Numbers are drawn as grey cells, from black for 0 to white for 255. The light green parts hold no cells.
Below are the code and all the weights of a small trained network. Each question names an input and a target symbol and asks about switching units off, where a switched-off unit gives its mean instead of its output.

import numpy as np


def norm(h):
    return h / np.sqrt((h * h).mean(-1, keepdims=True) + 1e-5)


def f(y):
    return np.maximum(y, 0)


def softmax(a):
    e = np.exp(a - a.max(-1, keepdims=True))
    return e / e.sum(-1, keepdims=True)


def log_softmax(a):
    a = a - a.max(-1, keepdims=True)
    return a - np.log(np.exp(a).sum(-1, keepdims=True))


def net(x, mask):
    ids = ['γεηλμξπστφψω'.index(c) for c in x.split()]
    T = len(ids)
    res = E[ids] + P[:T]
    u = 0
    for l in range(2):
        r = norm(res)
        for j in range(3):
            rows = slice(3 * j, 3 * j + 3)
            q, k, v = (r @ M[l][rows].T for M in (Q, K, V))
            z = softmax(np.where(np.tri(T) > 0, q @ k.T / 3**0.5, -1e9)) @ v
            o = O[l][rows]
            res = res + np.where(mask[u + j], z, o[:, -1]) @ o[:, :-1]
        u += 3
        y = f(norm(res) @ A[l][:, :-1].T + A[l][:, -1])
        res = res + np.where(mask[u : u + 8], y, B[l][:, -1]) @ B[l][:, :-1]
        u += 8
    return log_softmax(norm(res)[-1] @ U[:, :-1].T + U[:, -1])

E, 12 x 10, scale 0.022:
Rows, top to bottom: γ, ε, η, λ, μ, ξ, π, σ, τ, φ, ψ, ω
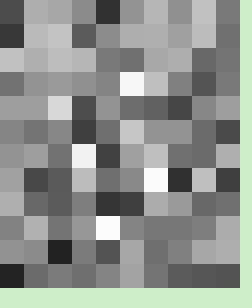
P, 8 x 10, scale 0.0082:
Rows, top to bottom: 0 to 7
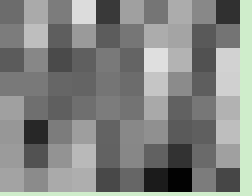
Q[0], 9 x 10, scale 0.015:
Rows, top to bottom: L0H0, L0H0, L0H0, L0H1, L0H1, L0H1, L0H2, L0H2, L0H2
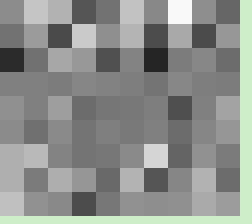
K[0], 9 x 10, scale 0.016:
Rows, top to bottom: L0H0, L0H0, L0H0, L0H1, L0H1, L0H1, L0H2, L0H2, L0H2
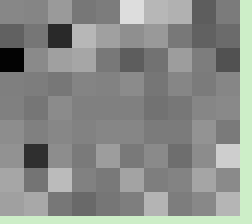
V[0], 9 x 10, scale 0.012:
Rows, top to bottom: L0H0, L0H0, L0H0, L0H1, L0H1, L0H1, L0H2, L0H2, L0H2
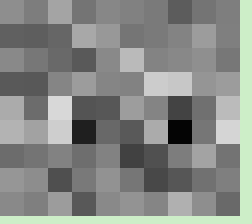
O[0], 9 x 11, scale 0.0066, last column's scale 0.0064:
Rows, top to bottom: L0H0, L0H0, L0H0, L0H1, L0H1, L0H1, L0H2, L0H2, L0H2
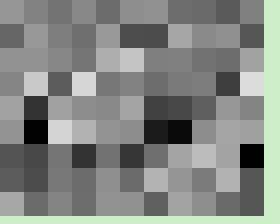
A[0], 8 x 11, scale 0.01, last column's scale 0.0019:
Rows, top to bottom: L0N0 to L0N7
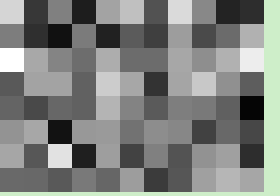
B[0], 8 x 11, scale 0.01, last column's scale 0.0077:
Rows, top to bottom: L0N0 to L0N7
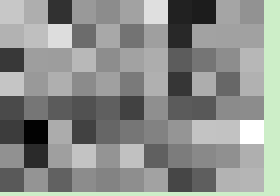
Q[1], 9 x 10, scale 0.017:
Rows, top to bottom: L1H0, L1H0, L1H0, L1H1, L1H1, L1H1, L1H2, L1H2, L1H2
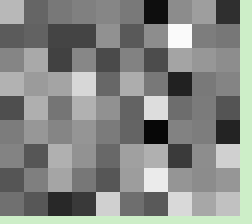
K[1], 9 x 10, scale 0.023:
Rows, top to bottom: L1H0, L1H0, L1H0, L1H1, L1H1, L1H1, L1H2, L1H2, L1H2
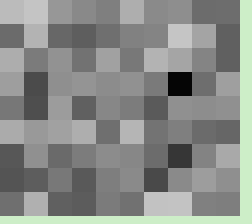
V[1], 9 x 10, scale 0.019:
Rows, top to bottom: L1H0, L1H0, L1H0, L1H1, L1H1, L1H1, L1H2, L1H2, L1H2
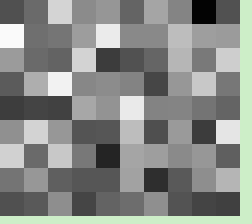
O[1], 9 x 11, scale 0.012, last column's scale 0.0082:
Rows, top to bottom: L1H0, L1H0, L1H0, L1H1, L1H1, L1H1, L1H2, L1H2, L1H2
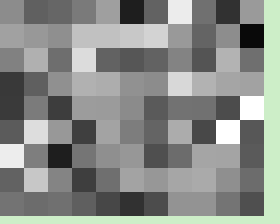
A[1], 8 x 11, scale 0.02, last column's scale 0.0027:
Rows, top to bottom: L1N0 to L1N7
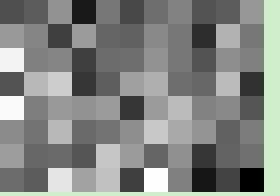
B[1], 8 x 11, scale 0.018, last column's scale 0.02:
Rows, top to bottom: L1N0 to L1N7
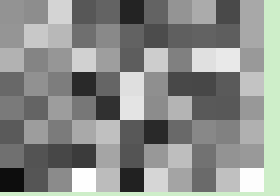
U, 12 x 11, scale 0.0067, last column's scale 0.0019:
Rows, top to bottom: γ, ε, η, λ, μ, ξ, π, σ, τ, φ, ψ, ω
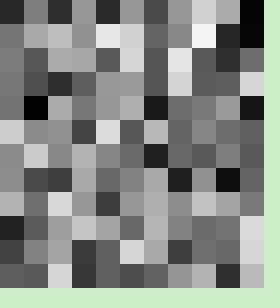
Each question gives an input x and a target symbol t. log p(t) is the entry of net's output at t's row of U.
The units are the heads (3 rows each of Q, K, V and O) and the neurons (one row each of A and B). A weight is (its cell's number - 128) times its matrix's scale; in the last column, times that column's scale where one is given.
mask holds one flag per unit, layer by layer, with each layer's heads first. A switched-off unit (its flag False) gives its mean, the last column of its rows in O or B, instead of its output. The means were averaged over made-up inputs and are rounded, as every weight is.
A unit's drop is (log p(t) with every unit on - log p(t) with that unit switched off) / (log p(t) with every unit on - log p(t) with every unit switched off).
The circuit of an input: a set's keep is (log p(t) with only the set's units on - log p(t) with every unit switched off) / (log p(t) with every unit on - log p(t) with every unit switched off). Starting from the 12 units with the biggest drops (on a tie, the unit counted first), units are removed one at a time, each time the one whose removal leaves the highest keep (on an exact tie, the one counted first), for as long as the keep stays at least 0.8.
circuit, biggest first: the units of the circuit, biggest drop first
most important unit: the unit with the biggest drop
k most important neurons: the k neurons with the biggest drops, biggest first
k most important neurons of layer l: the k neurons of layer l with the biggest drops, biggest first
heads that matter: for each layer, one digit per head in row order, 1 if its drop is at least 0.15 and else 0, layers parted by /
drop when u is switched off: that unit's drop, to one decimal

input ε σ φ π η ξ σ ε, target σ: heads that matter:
000 / 010
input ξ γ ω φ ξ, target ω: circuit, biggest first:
L1H0
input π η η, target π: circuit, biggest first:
L1H0, L1N7, L1H2
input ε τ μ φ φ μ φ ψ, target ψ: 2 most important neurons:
L0N7, L1N3
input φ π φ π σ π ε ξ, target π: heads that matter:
010 / 100
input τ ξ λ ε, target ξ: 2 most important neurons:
L0N0, L1N2
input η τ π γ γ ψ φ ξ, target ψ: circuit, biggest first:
L0N1, L1H1, L1N3
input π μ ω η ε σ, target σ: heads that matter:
110 / 001
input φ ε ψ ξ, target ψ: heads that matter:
000 / 000
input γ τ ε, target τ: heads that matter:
000 / 011
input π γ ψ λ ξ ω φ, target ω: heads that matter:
000 / 000
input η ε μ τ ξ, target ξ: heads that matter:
010 / 001
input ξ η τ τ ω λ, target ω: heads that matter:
000 / 000
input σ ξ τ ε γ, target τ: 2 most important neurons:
L0N1, L1N2
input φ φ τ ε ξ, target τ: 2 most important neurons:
L1N2, L0N1
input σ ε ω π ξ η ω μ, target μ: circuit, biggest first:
L0N6, L0H1, L1N7
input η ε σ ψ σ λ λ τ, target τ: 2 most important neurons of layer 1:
L1N2, L1N4
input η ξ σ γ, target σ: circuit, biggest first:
L1H1
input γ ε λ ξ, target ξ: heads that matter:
000 / 010
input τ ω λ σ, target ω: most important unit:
L0N5
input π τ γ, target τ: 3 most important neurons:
L0N5, L0N1, L1N2
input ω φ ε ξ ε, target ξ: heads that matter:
010 / 010
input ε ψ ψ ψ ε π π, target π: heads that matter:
010 / 000
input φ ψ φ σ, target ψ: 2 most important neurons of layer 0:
L0N5, L0N3
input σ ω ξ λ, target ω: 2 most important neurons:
L0N5, L1N0
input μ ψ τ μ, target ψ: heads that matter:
010 / 011
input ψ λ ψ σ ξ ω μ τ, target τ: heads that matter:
000 / 001
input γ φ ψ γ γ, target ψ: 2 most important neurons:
L0N5, L1N3
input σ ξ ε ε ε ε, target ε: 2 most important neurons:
L0N3, L1N7
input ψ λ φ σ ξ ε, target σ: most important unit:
L0H1
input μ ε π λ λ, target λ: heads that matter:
000 / 001
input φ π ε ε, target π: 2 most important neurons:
L0N5, L1N7
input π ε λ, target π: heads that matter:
000 / 100
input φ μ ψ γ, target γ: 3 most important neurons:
L0N5, L0N6, L1N7
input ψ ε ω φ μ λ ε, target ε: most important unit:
L1H2
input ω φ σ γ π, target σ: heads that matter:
010 / 010
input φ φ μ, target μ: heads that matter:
010 / 001
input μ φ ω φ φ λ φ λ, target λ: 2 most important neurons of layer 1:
L1N7, L1N6
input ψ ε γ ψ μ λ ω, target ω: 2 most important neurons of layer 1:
L1N0, L1N7
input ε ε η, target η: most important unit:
L1N4
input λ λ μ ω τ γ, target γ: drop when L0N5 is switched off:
1.2
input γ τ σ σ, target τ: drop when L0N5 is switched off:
1.0
